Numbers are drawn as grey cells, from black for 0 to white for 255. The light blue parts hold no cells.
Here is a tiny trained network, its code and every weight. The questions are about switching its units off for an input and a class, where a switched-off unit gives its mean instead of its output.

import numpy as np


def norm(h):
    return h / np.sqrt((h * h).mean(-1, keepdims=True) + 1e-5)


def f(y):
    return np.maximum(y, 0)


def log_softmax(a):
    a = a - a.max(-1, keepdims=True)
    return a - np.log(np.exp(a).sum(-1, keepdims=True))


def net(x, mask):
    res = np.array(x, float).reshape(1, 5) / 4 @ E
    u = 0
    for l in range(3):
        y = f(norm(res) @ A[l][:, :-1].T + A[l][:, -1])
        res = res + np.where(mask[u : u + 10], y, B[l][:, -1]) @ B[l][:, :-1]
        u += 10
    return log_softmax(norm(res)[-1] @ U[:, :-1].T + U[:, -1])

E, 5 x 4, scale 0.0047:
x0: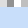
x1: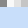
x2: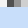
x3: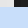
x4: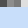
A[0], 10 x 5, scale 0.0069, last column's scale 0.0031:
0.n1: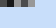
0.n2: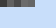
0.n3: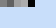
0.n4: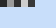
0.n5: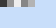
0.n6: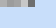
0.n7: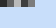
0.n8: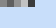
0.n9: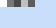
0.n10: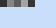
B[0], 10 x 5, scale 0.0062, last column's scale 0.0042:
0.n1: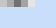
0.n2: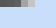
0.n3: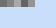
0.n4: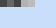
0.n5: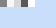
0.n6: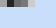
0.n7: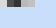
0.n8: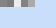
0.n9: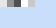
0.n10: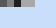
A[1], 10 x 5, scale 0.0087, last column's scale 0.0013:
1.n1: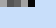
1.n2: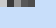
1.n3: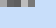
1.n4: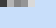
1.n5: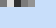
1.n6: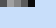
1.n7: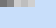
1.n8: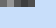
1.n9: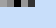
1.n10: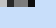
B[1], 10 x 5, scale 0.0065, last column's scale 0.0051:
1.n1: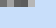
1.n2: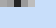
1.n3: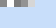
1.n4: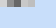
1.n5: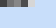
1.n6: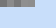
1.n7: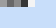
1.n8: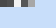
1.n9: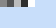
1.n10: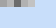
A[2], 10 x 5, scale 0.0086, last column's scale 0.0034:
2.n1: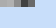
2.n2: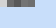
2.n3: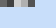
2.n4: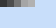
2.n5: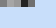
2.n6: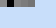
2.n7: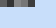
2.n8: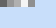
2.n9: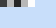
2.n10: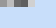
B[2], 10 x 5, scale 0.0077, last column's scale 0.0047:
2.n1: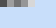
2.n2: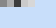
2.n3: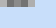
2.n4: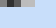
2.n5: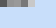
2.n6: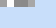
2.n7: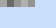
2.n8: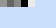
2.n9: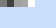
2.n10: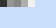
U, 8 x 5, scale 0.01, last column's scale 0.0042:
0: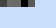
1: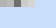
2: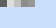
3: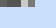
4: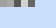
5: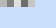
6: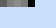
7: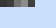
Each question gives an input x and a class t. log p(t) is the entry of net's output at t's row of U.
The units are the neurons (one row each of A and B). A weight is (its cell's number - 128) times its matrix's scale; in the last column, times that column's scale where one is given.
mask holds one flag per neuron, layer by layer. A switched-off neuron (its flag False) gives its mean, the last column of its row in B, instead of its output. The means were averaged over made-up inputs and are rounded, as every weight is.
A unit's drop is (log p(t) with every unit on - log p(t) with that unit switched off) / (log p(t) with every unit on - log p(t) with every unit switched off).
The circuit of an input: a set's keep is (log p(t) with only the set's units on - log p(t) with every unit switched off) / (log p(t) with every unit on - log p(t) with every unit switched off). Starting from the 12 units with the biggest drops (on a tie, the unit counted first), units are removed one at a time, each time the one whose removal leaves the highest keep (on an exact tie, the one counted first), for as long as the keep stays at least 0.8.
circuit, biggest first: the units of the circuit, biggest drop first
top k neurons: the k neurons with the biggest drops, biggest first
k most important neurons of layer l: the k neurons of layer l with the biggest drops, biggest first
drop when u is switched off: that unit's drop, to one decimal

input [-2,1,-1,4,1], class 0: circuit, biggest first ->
(1.n5)
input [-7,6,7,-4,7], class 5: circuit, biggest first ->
(2.n8; 1.n7)
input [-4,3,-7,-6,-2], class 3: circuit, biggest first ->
(0.n7; 2.n4)
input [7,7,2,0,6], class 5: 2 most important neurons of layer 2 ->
(2.n8; 2.n2)
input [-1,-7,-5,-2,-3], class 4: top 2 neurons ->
(0.n7; 0.n5)
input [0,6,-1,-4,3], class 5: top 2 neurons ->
(2.n8; 1.n3)
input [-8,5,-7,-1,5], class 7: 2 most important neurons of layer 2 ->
(2.n9; 2.n2)
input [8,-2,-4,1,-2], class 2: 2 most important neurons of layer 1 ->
(1.n4; 1.n10)
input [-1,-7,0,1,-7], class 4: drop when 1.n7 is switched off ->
0.2
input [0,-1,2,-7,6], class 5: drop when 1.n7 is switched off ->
0.1
